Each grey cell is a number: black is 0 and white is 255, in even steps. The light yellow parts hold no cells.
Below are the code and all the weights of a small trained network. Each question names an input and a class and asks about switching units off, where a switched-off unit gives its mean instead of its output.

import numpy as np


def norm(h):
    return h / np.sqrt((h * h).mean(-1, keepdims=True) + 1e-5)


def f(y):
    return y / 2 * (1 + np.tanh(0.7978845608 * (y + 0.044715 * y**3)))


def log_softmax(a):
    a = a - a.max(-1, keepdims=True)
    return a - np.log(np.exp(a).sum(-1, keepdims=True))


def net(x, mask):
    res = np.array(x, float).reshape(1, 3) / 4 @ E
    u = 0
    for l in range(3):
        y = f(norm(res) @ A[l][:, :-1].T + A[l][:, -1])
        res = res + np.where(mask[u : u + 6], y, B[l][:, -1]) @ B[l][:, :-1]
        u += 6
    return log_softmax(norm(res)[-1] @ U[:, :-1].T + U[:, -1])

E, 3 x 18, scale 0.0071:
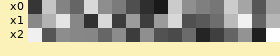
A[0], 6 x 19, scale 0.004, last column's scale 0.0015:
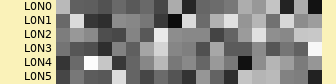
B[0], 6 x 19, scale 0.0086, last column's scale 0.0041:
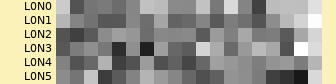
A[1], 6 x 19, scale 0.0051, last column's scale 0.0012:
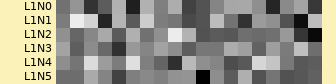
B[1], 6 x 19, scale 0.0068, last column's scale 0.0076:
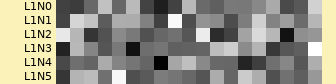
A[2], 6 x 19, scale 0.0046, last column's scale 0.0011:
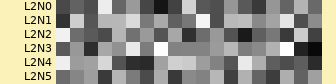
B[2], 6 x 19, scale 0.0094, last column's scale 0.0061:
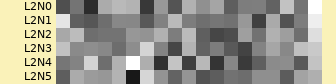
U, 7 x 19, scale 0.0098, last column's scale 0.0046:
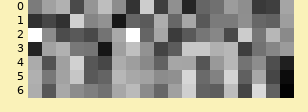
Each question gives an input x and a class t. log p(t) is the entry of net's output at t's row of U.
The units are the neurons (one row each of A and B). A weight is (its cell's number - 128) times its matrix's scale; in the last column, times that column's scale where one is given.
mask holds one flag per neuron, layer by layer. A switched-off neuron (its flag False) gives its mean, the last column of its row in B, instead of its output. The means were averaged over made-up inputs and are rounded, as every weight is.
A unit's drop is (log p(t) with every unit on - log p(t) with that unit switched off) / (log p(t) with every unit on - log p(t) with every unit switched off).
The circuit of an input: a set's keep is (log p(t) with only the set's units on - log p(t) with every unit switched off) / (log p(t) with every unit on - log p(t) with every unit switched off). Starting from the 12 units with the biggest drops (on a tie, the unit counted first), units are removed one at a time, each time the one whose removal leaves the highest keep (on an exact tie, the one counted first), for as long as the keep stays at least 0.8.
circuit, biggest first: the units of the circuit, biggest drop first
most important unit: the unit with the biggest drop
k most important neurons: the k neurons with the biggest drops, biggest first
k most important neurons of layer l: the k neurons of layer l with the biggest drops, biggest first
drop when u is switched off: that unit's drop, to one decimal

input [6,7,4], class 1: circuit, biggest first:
L1N4; L2N0
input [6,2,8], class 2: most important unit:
L0N0
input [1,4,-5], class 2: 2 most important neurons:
L1N0; L0N1
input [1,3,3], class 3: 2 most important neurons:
L1N3; L0N0
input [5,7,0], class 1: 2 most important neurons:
L1N4; L0N2
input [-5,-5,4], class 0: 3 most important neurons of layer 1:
L1N2; L1N4; L1N5
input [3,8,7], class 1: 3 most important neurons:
L1N4; L2N0; L0N1
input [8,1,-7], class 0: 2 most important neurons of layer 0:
L0N5; L0N0
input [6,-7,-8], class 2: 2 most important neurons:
L0N1; L1N3
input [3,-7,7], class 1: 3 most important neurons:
L1N0; L2N0; L0N1
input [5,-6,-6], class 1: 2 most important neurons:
L1N0; L0N0
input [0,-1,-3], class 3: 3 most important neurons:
L0N1; L1N3; L2N2
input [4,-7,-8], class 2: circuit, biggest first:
L2N3; L1N3
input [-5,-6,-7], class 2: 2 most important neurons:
L2N3; L1N4
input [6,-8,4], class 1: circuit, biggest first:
L1N0
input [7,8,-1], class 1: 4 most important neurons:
L1N4; L0N2; L2N4; L2N0
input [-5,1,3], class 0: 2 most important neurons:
L2N4; L1N2
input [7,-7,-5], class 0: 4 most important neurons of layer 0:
L0N5; L0N2; L0N4; L0N0
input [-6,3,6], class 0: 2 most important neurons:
L2N4; L0N1
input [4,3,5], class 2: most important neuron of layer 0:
L0N0
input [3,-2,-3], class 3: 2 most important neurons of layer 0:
L0N1; L0N5
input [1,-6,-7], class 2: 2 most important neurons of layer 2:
L2N3; L2N1
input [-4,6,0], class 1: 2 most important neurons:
L0N5; L1N4
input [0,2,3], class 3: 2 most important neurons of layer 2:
L2N1; L2N3
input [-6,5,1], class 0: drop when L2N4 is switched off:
0.6
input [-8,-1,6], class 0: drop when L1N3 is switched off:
0.0
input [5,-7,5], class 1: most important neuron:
L1N0
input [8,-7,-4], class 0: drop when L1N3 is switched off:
0.1
